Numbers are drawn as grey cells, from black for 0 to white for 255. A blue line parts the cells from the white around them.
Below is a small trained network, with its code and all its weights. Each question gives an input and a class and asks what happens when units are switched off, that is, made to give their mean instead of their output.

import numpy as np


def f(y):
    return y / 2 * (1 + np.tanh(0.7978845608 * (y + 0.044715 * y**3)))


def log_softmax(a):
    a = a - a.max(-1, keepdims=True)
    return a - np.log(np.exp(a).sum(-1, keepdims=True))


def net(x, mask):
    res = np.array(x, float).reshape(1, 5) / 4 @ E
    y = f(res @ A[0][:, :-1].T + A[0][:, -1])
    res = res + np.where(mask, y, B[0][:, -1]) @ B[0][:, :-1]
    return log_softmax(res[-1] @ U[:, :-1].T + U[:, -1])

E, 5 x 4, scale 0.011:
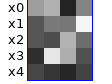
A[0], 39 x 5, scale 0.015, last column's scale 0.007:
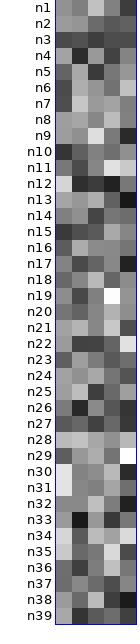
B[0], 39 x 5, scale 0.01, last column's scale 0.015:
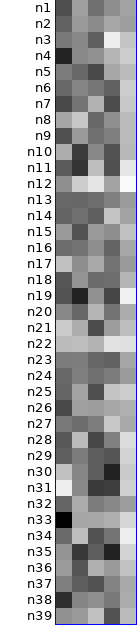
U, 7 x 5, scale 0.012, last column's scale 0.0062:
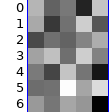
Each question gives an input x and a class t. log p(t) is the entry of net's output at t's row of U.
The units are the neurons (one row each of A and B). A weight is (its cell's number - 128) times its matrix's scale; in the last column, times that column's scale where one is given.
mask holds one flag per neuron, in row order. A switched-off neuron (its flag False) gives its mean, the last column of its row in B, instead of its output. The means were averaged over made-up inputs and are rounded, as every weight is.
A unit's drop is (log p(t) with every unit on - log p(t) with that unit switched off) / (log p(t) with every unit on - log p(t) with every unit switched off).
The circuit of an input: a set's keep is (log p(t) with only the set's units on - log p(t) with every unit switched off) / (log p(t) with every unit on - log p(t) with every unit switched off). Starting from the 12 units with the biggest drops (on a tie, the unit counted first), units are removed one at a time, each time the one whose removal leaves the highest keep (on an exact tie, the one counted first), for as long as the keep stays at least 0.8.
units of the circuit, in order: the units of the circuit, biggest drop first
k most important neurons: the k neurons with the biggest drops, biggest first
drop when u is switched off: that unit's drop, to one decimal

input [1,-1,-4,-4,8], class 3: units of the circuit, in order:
[n22]
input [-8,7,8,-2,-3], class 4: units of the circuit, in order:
[n19 n12]
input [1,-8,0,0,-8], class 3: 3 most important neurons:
[n19 n11 n35]
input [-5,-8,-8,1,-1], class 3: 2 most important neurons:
[n19 n11]
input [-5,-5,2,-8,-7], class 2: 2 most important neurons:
[n33 n4]
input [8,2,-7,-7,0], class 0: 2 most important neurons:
[n35 n30]
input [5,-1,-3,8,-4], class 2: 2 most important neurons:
[n7 n22]
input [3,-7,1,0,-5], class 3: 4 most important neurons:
[n19 n11 n35 n7]
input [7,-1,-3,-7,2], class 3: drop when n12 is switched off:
0.2
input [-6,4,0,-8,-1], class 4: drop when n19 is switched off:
0.1
